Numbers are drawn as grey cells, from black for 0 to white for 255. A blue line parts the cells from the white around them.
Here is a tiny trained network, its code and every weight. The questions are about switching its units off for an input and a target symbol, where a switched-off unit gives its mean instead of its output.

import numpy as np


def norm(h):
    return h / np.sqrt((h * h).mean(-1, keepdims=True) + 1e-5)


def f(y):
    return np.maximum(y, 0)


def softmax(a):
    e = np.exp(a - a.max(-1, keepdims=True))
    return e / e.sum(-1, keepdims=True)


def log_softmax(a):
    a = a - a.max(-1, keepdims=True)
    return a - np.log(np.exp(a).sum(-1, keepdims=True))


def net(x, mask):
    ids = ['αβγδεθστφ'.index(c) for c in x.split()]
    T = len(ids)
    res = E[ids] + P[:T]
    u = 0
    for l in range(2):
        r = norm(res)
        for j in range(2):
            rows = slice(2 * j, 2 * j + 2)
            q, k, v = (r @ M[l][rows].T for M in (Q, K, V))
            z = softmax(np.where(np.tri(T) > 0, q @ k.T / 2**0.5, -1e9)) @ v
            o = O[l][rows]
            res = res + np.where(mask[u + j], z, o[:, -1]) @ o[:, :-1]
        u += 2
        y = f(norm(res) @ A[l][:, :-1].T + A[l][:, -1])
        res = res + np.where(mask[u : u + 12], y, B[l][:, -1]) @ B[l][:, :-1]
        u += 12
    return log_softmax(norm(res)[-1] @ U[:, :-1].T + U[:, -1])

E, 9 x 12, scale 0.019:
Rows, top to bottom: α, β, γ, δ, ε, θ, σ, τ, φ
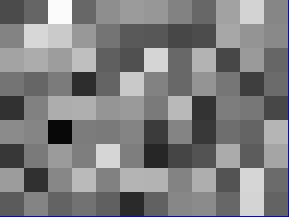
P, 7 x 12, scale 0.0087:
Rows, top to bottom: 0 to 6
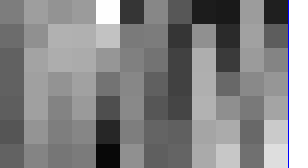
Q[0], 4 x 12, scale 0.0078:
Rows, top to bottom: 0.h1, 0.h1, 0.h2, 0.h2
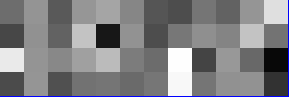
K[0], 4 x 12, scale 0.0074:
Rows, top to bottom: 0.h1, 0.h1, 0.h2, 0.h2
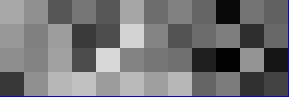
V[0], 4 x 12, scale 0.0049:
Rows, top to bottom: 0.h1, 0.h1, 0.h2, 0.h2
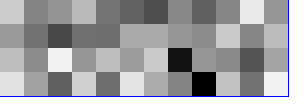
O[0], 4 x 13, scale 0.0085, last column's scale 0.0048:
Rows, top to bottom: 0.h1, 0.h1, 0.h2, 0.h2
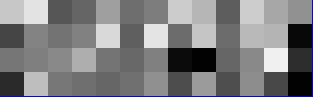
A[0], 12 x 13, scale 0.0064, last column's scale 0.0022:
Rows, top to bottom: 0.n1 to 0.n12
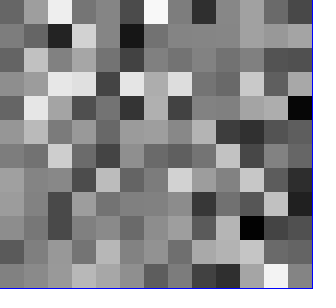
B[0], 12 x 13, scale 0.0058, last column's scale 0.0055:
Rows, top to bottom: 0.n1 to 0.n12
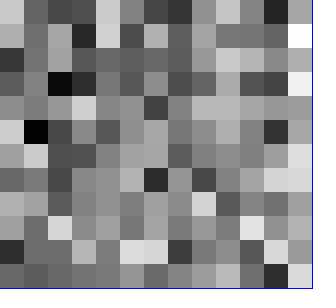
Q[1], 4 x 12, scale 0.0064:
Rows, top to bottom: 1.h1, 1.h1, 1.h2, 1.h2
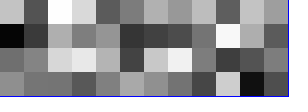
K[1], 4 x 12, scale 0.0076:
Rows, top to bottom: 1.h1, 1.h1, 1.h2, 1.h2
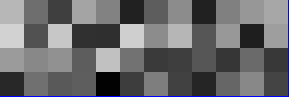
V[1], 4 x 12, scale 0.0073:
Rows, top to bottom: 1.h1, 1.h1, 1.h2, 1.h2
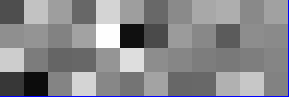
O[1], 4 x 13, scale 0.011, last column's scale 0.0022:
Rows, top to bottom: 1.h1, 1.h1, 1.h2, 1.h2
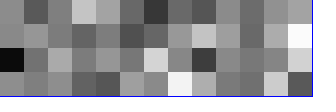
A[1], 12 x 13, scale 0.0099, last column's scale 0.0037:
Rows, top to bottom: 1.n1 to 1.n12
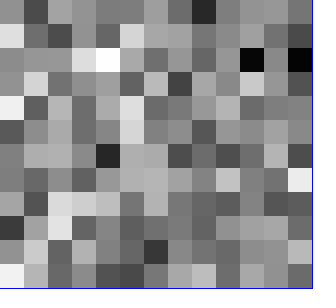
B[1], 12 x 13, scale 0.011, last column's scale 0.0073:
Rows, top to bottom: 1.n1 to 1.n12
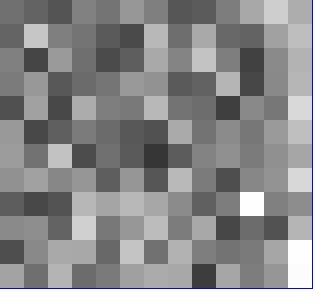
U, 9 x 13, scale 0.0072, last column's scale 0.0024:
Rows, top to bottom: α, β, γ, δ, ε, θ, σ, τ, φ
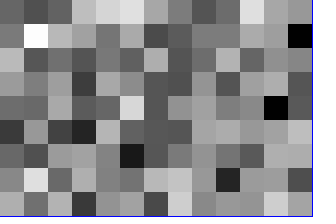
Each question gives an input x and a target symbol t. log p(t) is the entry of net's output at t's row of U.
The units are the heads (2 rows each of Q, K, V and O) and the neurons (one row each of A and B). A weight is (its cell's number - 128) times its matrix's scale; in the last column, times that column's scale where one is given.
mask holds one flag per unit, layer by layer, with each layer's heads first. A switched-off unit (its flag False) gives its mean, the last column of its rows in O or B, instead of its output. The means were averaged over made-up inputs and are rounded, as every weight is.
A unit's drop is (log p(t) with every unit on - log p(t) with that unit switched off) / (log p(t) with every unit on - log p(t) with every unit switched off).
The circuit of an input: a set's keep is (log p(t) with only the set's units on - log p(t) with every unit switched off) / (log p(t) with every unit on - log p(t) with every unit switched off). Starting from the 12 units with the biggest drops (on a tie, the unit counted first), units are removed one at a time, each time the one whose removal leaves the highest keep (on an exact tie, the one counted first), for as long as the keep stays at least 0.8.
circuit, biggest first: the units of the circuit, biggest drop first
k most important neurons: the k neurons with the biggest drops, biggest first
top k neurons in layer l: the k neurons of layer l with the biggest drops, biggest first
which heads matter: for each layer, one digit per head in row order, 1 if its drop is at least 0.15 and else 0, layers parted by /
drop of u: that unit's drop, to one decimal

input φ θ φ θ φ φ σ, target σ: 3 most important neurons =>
(1.n3 1.n5 1.n12)
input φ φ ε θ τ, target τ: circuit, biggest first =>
(1.n2)
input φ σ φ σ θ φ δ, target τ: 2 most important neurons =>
(1.n5 1.n2)
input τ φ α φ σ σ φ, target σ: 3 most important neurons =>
(0.n1 0.n8 1.n5)
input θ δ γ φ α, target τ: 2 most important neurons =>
(1.n5 1.n2)
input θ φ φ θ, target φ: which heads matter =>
00 / 10
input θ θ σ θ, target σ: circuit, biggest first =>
(1.h1 1.n3)
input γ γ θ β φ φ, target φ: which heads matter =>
01 / 00
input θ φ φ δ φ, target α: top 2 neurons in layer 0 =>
(0.n2 0.n4)
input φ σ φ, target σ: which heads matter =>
11 / 11
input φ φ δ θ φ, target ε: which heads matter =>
11 / 11
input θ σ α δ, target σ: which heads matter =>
01 / 10
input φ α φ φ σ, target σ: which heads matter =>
01 / 10
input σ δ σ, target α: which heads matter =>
00 / 10
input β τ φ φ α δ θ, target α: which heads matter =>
10 / 10
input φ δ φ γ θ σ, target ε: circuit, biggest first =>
(0.h2 1.h1)
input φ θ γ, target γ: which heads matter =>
00 / 00
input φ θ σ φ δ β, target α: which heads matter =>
00 / 10
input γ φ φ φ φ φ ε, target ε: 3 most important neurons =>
(0.n4 1.n5 0.n8)
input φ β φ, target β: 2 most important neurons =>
(1.n11 1.n10)
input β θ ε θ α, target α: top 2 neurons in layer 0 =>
(0.n11 0.n4)
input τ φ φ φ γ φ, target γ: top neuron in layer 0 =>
(0.n2)
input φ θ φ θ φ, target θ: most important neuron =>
(0.n4)
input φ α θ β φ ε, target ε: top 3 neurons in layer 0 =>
(0.n4 0.n8 0.n11)
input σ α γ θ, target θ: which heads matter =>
10 / 01
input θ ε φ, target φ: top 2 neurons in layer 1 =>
(1.n12 1.n5)
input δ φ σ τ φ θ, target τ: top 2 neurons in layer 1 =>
(1.n2 1.n5)
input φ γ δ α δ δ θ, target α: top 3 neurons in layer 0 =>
(0.n7 0.n9 0.n1)
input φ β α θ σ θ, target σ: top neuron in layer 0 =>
(0.n4)
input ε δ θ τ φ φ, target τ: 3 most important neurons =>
(1.n2 1.n5 0.n7)
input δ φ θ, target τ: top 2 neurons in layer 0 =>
(0.n10 0.n9)
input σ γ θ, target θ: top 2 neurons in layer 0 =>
(0.n1 0.n9)
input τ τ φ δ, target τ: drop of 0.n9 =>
0.0
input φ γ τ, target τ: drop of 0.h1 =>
0.0
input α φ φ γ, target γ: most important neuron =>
(0.n4)
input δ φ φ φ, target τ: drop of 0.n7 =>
0.1
